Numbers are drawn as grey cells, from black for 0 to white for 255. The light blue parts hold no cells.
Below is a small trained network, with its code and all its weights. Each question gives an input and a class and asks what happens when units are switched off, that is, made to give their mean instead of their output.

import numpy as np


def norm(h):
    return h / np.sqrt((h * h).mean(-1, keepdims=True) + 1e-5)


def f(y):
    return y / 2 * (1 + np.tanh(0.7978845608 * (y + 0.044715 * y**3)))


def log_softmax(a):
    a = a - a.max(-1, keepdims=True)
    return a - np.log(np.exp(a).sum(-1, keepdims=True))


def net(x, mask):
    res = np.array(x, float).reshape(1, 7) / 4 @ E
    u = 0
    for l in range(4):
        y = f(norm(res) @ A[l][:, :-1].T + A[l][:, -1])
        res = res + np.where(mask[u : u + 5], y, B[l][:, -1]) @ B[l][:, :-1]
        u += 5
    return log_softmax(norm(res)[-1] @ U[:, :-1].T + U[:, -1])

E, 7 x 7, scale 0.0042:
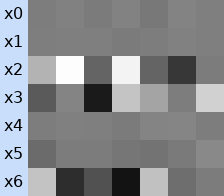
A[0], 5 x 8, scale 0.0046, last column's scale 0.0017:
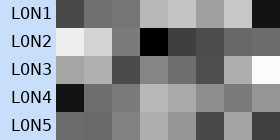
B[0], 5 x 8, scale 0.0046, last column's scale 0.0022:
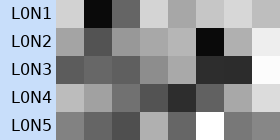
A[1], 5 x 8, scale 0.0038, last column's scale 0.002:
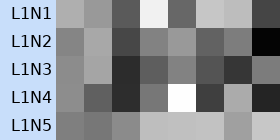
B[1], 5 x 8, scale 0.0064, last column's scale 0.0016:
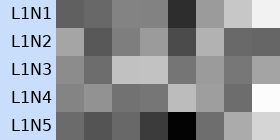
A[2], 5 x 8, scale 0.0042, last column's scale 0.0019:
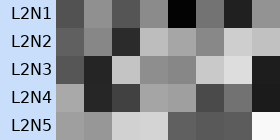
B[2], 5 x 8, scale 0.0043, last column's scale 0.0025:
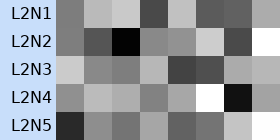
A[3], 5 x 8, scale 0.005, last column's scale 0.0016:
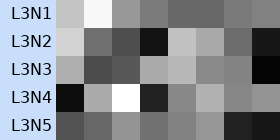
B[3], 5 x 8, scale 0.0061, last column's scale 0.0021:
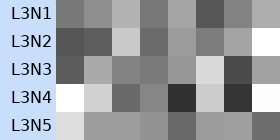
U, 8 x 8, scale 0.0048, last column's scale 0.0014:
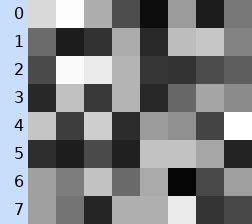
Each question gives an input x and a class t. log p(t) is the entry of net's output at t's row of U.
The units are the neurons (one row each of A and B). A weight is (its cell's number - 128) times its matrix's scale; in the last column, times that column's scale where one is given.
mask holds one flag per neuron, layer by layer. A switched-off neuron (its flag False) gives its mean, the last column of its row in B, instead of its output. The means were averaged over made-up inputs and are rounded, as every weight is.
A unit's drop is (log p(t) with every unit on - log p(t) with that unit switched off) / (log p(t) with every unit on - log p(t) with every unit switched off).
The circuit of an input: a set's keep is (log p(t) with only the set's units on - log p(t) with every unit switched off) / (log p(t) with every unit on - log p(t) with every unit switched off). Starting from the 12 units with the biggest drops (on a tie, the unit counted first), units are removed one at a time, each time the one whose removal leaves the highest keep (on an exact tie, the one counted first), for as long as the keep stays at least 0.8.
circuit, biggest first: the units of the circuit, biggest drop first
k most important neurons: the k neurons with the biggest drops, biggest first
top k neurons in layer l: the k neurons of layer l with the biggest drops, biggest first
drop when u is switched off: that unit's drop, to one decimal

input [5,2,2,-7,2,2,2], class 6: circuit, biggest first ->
L0N2
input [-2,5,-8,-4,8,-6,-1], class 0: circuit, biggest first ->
L3N4, L0N1
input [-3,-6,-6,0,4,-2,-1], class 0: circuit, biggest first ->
L3N4, L2N2
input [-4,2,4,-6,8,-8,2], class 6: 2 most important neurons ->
L0N2, L3N4
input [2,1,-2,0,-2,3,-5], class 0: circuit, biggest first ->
L3N4, L2N1
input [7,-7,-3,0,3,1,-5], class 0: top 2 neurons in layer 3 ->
L3N4, L3N2
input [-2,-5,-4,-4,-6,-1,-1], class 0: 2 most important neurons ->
L3N4, L0N1
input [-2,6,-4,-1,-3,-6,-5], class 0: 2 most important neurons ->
L3N4, L0N2
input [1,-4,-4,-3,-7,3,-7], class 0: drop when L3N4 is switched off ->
0.7
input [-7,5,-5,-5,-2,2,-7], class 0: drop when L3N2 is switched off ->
0.0
